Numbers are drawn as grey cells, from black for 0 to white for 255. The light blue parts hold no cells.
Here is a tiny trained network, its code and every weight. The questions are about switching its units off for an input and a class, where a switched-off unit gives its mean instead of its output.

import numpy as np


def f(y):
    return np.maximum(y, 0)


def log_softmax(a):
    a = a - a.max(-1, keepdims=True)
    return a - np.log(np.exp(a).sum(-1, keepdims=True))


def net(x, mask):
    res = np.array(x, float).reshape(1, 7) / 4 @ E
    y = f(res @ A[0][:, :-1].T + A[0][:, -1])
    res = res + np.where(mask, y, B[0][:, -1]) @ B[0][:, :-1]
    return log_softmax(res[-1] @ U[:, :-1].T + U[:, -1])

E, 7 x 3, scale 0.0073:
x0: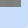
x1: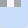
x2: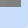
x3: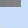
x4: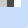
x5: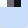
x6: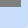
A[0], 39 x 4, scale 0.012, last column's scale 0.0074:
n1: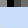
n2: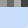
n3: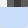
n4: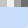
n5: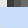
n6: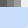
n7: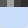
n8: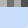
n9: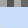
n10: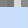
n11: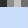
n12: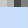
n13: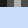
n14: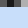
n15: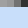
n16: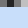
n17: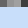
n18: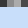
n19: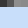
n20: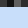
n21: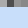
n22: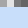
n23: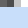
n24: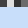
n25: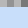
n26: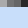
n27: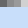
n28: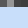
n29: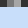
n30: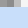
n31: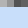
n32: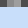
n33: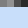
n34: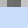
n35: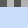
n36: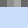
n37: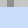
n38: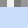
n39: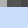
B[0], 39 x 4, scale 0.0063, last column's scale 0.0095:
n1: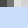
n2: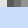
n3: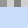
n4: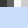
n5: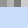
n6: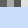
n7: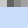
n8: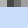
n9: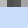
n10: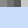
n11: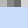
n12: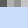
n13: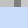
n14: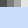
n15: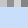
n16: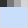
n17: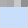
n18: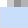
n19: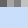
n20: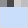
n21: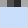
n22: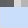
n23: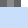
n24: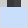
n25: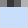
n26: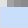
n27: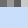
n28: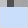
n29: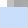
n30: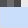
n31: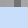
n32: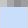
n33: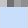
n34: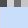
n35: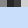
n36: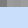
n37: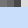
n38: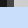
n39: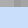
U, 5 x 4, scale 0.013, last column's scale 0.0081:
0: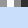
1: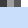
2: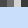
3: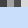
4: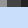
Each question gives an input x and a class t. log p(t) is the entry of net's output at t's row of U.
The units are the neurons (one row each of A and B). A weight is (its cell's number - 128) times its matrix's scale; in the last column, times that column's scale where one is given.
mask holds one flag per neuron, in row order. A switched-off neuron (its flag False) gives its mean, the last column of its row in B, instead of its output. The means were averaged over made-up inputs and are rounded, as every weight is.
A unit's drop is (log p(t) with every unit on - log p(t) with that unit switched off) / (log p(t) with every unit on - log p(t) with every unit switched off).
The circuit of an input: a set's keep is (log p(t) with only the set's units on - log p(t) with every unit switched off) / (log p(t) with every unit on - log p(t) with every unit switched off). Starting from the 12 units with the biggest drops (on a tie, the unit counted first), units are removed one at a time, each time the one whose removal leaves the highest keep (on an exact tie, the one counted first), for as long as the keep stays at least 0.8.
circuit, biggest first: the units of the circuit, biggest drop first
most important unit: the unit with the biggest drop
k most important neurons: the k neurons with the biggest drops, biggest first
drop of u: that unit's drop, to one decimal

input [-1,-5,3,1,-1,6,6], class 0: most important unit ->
n3
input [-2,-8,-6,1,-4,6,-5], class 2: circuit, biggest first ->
[n1 n20]
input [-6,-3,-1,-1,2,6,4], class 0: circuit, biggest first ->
[n3 n5]
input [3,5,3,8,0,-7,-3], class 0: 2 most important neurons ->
[n18 n29]
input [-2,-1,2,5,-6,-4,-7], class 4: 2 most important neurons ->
[n24 n35]
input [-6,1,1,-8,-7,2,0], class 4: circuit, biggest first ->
[n24 n35]
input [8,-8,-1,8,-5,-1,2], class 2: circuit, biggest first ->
[n20 n1]
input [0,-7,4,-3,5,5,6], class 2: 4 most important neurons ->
[n1 n16 n14 n20]
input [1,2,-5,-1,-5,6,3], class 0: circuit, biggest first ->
[n3 n30]
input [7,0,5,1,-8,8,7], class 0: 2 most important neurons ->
[n3 n12]
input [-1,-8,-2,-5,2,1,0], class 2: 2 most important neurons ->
[n1 n20]
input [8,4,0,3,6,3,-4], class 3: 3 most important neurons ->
[n24 n34 n35]
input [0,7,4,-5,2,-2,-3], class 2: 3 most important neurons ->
[n4 n38 n22]
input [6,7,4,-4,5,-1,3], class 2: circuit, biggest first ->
[n4]
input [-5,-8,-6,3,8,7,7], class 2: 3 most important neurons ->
[n1 n16 n14]
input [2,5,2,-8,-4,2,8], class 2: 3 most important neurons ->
[n38 n22 n4]
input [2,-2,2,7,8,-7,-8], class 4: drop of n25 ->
0.1
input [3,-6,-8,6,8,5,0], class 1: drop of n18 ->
0.1
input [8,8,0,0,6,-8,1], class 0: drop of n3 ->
-0.1
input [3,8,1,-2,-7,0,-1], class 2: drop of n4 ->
0.2
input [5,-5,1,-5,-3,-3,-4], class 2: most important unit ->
n20
